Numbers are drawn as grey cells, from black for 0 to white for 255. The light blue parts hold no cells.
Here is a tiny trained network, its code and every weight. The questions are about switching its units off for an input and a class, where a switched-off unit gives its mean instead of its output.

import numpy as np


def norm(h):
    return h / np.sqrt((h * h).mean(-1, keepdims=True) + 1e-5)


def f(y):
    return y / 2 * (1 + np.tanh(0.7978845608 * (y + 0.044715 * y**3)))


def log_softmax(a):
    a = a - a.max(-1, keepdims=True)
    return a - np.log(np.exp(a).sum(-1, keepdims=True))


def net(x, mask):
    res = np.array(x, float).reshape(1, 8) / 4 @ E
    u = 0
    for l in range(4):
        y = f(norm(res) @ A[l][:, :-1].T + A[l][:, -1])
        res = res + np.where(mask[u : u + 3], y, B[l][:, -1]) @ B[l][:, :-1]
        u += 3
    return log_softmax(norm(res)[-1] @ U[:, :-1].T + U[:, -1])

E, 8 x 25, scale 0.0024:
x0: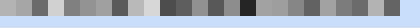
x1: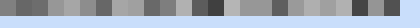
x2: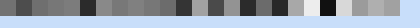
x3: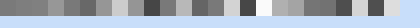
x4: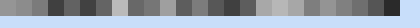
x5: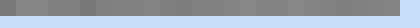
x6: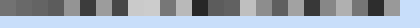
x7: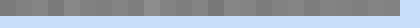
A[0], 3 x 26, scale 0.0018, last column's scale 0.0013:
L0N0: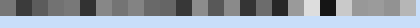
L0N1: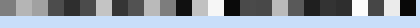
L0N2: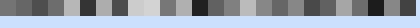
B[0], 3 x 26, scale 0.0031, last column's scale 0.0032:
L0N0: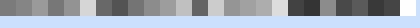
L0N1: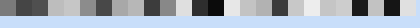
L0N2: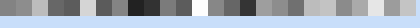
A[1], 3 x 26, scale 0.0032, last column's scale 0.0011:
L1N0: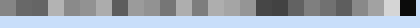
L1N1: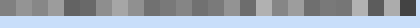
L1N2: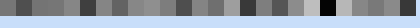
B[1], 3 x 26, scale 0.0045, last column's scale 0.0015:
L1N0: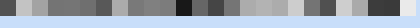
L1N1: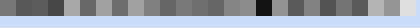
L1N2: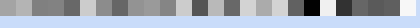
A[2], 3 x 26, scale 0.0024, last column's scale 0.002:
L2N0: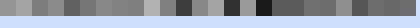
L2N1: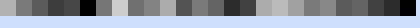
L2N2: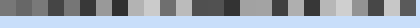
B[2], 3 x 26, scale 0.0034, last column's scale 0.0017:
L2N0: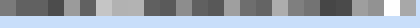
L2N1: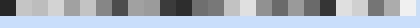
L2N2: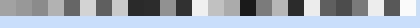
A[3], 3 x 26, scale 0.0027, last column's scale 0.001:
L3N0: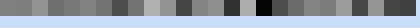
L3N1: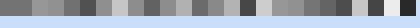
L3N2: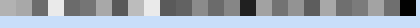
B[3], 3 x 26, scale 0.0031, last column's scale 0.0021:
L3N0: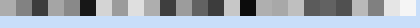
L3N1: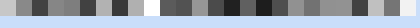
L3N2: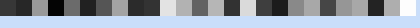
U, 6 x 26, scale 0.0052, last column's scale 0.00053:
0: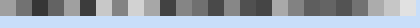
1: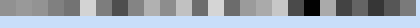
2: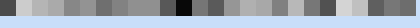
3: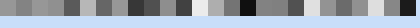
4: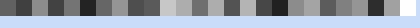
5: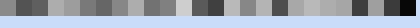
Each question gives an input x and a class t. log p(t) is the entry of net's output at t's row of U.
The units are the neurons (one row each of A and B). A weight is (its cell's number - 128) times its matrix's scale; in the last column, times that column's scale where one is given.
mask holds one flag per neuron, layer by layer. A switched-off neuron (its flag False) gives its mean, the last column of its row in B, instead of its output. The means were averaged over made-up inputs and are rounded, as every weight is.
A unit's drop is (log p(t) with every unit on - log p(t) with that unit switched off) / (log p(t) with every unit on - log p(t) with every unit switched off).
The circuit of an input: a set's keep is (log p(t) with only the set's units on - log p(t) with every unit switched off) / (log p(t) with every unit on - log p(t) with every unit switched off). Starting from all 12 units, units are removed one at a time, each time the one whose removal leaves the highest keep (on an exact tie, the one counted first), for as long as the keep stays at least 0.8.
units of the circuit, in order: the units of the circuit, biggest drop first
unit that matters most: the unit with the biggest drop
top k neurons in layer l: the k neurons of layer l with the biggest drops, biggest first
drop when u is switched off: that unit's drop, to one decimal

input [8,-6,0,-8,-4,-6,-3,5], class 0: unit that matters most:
L3N0
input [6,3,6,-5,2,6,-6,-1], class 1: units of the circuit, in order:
[L1N2; L0N2]
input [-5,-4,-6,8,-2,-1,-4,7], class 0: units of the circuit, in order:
[L3N1; L0N0]
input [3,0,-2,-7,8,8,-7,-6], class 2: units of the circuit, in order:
[L2N1; L0N2]
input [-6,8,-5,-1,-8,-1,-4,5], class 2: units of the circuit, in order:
[L1N0; L0N1; L0N0]
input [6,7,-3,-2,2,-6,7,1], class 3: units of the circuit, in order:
[L2N2; L0N1; L0N0]
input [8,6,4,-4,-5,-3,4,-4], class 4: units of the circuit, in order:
[L3N2; L0N1]
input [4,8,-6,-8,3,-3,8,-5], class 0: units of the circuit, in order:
[L3N0; L0N1; L0N0]
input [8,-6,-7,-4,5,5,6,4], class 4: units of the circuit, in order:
[L3N2; L0N0; L1N2]
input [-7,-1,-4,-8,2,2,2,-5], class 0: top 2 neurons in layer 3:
[L3N0; L3N2]
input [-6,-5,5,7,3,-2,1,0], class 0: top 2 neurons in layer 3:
[L3N1; L3N2]
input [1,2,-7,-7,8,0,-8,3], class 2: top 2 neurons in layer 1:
[L1N2; L1N1]
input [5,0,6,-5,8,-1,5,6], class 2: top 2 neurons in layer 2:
[L2N1; L2N2]
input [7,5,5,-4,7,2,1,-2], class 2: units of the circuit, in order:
[L2N1]
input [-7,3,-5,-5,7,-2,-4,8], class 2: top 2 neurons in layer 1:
[L1N2; L1N1]
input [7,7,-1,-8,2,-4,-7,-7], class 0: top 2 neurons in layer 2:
[L2N2; L2N0]
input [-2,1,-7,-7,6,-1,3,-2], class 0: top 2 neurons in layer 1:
[L1N2; L1N0]
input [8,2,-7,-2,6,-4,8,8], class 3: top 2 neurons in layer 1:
[L1N2; L1N0]
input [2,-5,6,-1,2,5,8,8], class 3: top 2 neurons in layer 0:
[L0N2; L0N0]
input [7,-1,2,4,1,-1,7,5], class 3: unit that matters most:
L2N2
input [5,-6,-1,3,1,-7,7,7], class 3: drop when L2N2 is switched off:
0.4
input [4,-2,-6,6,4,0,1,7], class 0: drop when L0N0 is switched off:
0.6
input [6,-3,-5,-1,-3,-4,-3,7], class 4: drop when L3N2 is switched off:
0.9
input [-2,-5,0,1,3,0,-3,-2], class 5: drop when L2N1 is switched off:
0.0
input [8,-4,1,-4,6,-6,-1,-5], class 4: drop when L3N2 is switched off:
1.2
